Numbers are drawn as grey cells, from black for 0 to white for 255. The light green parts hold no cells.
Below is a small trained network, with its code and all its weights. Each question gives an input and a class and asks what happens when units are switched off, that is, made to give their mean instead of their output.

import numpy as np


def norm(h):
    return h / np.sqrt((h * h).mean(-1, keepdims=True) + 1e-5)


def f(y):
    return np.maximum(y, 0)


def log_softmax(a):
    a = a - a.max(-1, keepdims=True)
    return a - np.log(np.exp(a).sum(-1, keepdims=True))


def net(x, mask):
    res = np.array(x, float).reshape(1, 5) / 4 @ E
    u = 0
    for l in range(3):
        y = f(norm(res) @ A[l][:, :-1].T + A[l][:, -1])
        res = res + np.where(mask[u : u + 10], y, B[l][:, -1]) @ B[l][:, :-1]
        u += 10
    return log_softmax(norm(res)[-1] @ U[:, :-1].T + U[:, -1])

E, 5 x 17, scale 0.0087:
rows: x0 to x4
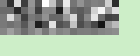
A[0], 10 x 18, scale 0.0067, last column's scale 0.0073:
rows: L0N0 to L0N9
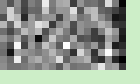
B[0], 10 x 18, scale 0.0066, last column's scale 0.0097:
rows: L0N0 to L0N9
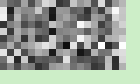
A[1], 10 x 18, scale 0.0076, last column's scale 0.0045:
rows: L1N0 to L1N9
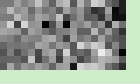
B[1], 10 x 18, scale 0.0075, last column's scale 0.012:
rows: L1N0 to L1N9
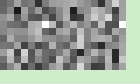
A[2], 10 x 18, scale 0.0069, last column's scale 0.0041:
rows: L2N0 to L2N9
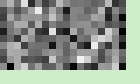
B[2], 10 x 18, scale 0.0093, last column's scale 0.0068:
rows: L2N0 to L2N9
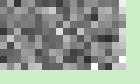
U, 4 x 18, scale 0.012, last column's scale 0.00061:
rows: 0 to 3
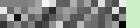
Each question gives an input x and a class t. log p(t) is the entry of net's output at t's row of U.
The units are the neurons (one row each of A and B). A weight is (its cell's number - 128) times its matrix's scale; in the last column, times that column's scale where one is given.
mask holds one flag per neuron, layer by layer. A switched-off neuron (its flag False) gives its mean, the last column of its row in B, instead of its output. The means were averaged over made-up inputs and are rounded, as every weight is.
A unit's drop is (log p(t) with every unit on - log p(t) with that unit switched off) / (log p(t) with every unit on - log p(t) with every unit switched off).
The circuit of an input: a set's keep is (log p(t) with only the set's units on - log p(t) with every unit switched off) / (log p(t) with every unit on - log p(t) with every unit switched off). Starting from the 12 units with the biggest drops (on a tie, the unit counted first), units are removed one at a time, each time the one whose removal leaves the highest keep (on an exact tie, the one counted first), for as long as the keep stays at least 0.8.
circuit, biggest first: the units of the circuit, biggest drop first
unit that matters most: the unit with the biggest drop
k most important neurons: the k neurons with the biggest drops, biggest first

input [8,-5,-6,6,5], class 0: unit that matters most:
L0N6
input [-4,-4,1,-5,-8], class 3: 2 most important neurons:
L0N6; L1N9
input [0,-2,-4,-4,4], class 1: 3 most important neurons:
L0N7; L0N4; L0N5
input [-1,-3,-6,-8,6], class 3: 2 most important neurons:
L0N3; L0N1
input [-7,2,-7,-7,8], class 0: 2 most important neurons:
L1N3; L0N1
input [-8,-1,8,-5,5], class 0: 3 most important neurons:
L1N3; L0N7; L2N1
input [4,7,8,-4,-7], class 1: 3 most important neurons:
L0N2; L0N1; L0N8
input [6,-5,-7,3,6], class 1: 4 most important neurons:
L0N7; L1N3; L0N4; L2N9
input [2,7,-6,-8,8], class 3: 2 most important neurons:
L0N3; L0N8
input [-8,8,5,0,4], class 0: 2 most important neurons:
L1N3; L0N8
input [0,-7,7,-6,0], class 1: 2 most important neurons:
L0N1; L0N2
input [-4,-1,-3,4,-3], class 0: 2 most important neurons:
L1N3; L0N3
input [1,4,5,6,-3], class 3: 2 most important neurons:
L0N5; L0N7
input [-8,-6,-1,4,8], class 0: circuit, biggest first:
L1N3
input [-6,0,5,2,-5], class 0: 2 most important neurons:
L1N3; L0N7
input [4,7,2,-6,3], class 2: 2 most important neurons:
L1N7; L0N9
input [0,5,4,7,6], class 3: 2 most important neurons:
L0N5; L0N8
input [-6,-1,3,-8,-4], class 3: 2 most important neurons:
L0N6; L1N9
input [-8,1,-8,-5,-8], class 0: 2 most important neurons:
L1N3; L0N1
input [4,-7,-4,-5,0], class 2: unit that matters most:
L0N8
